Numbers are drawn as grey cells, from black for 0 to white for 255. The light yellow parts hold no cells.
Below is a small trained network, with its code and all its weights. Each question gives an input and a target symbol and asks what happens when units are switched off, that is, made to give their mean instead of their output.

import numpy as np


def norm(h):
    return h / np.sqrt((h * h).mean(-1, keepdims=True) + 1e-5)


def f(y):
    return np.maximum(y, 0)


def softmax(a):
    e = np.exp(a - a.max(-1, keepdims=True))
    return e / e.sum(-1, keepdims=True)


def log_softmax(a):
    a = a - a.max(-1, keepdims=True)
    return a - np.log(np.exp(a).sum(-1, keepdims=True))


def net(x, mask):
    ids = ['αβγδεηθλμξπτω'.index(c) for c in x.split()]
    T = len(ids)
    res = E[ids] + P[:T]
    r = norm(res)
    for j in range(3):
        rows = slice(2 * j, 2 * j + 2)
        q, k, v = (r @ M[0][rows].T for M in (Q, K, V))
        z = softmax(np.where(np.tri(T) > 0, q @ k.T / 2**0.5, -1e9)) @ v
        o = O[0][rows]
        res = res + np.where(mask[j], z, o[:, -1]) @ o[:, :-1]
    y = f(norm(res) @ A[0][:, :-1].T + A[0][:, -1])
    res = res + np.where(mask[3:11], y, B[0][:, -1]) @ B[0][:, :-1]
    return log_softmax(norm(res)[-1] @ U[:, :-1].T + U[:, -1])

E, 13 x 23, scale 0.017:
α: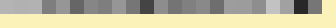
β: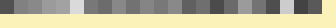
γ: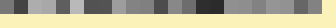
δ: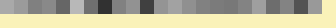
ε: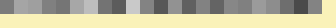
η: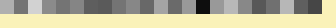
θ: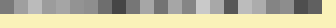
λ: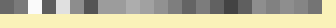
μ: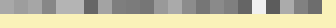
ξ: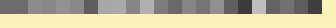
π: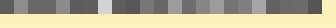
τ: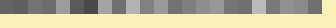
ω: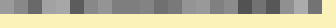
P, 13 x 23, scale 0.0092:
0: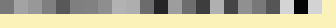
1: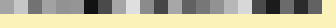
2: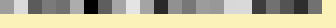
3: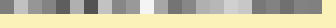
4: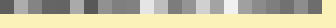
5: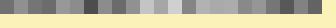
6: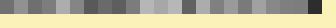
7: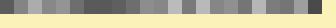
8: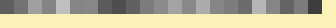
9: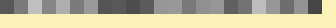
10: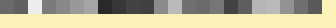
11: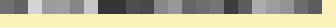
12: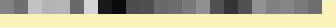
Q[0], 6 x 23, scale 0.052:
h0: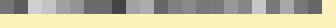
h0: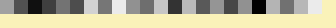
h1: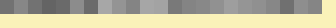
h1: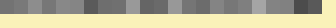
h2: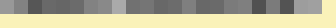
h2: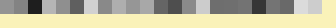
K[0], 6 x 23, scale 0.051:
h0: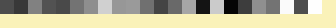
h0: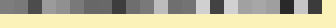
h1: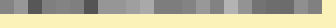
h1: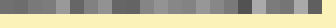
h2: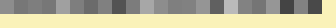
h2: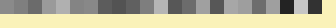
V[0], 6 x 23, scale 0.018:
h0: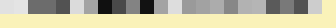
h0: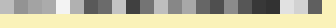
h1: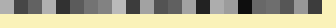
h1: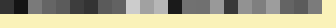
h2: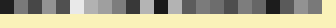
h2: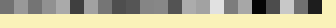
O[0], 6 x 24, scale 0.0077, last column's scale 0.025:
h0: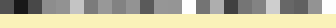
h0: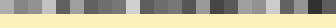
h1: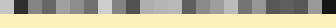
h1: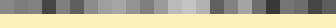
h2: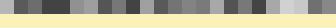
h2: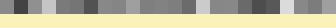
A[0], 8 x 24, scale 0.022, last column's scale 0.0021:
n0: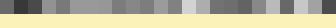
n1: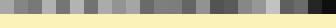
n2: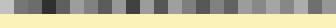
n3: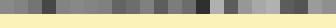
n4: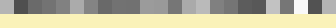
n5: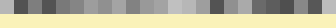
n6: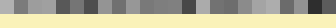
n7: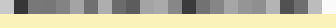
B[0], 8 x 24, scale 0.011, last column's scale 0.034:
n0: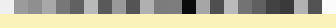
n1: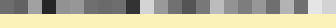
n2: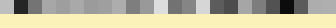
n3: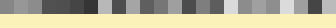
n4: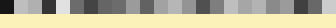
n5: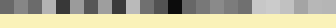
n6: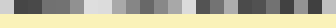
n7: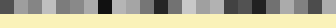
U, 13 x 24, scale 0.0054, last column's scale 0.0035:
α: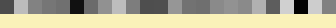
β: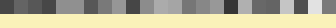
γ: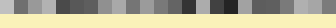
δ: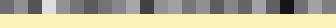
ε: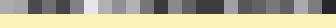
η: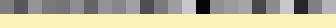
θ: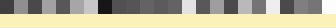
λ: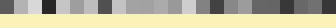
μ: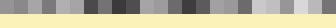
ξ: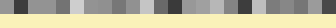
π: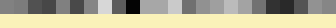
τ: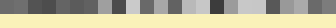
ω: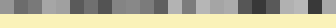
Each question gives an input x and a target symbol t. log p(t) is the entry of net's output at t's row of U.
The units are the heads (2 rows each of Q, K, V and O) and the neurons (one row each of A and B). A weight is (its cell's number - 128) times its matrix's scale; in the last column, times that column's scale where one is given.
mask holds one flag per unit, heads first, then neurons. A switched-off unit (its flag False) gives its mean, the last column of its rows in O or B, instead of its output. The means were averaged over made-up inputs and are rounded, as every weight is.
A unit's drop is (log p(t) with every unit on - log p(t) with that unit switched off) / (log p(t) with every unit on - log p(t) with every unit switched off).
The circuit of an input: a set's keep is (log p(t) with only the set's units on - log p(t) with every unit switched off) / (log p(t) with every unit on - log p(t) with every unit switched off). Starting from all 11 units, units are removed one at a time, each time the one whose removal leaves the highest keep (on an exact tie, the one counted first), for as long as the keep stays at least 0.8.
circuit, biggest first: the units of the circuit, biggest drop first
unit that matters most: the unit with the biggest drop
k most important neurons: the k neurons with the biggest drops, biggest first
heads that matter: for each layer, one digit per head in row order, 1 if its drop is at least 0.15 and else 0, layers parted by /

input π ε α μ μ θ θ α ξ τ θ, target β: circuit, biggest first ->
h0, n0
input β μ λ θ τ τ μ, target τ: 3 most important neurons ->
n5, n4, n7
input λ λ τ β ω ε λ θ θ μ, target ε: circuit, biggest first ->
n6, h0
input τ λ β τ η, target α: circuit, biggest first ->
h0, n0
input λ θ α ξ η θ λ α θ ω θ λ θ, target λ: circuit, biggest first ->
h2
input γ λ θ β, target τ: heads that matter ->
001
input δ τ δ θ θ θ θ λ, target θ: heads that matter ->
110
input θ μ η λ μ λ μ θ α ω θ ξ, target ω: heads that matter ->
010
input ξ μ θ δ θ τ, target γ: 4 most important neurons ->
n4, n2, n3, n6
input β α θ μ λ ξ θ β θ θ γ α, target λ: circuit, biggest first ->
n4, h2, n2
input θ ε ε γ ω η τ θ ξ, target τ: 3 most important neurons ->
n5, n7, n4
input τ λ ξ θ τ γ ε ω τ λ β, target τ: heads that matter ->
010
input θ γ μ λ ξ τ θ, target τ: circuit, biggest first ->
h1, n5
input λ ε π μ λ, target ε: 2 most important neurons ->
n6, n4
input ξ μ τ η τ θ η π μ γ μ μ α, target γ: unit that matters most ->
h0
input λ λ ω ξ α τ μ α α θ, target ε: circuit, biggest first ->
h0, n6
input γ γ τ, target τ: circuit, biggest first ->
n5, h1
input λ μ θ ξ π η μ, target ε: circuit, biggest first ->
n6, h0
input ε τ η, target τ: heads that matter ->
011
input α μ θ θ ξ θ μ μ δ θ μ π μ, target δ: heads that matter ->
001
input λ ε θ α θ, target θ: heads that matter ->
011
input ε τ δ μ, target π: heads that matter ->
101
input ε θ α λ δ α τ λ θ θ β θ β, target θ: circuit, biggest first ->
h1
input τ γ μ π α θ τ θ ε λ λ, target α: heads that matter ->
100
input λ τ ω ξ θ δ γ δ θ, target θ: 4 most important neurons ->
n0, n3, n4, n2
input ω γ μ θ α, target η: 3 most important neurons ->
n0, n6, n4
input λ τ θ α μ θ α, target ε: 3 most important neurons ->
n6, n4, n5
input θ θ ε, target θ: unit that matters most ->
h1
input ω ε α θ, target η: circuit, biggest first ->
n0, h0, h2, n4
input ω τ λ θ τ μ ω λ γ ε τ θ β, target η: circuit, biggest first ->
h0, n0, h2, n4
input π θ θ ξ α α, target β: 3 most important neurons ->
n0, n6, n2
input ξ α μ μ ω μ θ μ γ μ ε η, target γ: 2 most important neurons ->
n2, n4
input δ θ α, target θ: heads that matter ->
110
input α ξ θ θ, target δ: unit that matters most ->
h2
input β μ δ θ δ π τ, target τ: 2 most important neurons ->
n5, n4
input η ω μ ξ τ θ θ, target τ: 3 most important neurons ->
n5, n7, n0
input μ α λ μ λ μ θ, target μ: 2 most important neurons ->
n1, n3
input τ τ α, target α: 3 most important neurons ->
n0, n6, n2
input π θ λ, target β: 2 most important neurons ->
n0, n6
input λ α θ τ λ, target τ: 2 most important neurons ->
n0, n5
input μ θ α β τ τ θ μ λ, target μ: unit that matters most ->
h1
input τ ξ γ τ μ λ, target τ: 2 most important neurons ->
n5, n1
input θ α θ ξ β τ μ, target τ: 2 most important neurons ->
n5, n7
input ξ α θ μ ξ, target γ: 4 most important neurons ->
n2, n4, n1, n6
